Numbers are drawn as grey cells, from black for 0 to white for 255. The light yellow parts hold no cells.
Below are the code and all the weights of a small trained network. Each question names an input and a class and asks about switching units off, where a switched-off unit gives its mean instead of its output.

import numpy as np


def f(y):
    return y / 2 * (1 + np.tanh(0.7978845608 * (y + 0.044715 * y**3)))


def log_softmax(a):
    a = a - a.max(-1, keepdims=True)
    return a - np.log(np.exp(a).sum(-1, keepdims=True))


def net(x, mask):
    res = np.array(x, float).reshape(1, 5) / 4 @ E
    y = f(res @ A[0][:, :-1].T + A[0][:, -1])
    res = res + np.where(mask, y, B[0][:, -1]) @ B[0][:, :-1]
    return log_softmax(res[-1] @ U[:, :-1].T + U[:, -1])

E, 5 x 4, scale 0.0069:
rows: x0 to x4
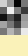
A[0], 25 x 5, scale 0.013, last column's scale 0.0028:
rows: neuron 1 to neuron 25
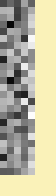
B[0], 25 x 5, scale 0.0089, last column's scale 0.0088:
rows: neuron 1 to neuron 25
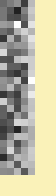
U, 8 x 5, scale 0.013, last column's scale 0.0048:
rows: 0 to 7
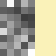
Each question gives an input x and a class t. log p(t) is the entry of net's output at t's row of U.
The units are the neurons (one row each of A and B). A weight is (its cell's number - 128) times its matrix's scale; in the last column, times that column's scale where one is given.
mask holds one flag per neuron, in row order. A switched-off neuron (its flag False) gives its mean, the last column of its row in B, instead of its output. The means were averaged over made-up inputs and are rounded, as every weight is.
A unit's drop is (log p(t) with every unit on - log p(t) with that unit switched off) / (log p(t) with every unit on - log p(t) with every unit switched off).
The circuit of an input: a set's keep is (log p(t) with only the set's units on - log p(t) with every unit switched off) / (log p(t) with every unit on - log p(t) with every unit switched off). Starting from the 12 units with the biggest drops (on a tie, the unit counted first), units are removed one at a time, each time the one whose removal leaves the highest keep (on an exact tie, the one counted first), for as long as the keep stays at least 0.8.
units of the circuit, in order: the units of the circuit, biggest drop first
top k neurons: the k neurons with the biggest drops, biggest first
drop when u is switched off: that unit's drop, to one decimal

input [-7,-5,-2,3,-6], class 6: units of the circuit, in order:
[neuron 4; neuron 14]
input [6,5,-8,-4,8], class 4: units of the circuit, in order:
[neuron 8]
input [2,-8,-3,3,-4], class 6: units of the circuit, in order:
[neuron 4; neuron 12]
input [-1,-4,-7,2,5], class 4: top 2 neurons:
[neuron 15; neuron 8]
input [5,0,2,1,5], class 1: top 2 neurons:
[neuron 11; neuron 4]
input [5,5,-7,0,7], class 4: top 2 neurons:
[neuron 8; neuron 15]
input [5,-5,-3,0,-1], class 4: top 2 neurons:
[neuron 23; neuron 14]
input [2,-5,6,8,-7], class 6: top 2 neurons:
[neuron 4; neuron 12]
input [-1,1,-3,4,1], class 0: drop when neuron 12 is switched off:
0.2
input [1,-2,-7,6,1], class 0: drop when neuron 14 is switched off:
-0.1
